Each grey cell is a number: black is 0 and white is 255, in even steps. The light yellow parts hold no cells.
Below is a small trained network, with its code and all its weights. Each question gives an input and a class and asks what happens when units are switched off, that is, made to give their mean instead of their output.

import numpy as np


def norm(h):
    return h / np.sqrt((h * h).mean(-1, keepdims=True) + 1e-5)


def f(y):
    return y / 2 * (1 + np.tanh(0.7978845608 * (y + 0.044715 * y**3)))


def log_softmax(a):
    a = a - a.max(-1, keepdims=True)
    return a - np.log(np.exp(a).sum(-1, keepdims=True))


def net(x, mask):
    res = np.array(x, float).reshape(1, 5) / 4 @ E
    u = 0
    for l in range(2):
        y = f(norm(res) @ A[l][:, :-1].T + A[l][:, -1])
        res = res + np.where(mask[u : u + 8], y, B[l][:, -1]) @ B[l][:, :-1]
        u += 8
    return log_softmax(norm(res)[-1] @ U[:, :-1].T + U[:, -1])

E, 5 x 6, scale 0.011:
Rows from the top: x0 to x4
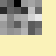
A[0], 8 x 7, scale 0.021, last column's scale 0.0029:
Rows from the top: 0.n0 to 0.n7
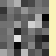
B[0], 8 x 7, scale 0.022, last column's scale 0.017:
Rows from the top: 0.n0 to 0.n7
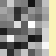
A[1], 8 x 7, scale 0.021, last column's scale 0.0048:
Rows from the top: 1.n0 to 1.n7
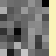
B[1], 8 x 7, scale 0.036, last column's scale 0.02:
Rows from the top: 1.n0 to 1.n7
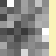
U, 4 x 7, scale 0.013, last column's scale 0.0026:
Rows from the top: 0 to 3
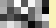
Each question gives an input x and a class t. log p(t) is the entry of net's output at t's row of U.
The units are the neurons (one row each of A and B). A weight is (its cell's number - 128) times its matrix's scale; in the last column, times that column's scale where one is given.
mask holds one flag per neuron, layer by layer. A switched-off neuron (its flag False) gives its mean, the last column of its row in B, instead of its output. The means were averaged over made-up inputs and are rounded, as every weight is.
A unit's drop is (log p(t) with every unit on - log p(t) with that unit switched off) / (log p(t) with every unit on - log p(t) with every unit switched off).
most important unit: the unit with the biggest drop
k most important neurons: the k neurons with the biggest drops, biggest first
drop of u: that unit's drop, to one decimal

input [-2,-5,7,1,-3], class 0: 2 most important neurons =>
0.n6, 1.n4
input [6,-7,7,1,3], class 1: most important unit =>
0.n6
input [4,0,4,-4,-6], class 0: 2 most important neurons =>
0.n3, 0.n6
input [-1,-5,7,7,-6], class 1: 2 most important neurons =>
0.n6, 0.n5
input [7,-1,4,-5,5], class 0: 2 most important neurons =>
0.n6, 0.n3
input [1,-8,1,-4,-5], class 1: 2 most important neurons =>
0.n6, 0.n4
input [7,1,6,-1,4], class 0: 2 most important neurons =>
0.n6, 0.n3
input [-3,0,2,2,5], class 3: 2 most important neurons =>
0.n6, 1.n4
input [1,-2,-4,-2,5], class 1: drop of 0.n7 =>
0.8
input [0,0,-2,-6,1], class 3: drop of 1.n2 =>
0.0
